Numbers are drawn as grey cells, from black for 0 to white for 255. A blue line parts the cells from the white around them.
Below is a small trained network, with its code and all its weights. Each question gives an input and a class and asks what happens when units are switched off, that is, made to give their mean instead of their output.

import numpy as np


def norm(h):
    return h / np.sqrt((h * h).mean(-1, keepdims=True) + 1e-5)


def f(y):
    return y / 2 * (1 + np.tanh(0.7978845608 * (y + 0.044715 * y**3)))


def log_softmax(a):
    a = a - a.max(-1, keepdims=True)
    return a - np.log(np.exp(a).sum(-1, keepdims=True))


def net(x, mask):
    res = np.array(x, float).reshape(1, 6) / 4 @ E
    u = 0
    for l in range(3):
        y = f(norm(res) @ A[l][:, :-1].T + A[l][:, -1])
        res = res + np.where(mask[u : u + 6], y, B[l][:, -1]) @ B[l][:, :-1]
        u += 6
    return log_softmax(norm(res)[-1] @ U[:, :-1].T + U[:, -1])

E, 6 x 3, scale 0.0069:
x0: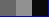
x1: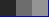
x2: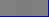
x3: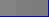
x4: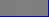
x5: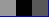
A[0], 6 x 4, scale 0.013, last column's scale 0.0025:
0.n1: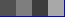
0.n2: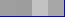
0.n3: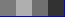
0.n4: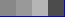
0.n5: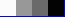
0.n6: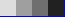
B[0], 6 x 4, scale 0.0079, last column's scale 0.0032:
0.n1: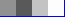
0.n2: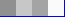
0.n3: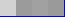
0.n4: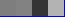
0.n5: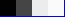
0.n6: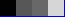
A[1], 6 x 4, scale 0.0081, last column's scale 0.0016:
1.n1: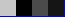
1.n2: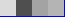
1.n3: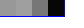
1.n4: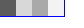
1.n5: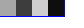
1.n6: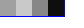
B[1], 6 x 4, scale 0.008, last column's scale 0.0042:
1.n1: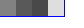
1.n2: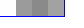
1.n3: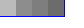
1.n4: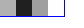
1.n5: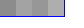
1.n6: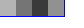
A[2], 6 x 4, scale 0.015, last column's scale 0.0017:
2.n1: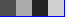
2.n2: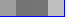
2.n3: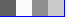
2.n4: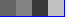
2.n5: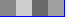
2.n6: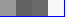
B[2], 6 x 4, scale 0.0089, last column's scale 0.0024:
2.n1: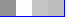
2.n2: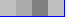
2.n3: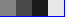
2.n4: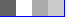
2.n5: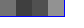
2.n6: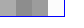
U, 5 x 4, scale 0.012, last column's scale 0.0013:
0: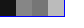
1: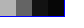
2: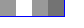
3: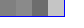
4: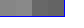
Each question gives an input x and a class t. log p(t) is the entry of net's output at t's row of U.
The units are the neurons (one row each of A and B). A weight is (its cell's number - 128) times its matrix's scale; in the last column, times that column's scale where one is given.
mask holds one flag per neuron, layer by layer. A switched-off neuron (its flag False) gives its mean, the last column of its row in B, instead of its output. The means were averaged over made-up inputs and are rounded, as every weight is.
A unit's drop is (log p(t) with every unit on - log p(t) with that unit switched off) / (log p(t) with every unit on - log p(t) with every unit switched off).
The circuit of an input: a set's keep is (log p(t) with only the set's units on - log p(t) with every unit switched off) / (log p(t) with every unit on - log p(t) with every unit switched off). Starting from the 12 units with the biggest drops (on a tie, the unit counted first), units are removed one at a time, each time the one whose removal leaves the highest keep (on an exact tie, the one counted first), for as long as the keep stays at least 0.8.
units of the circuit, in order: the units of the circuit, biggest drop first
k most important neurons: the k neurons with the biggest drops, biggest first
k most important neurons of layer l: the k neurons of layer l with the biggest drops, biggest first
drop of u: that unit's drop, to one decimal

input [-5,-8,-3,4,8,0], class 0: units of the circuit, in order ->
(0.n5 0.n6)
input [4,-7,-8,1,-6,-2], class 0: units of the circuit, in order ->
(0.n5)
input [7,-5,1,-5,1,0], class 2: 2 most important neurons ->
(1.n4 2.n1)
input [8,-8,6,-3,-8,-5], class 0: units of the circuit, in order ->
(0.n6 0.n5)
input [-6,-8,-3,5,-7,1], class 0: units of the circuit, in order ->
(0.n5 0.n6)
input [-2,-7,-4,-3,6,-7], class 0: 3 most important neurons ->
(0.n6 0.n5 1.n2)
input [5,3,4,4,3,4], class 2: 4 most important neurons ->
(0.n5 1.n4 2.n4 2.n1)
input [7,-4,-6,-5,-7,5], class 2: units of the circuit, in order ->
(1.n4 2.n1)
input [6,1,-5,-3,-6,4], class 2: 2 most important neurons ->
(0.n5 1.n4)
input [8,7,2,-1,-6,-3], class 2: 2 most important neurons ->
(0.n2 0.n5)
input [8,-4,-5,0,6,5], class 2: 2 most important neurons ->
(1.n4 2.n4)
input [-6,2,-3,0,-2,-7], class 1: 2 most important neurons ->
(2.n3 0.n5)
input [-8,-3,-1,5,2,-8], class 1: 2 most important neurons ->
(2.n3 0.n4)
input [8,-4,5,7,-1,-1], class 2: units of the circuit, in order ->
(2.n1)
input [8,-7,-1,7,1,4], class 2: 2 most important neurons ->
(1.n4 2.n4)
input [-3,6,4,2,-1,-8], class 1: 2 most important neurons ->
(2.n3 0.n5)
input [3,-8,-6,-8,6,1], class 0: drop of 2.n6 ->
0.0
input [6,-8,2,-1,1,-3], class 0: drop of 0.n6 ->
0.1
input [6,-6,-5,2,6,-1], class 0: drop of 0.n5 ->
0.6
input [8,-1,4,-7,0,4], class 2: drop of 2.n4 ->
0.4
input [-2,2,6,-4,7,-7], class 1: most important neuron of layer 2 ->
(2.n3)
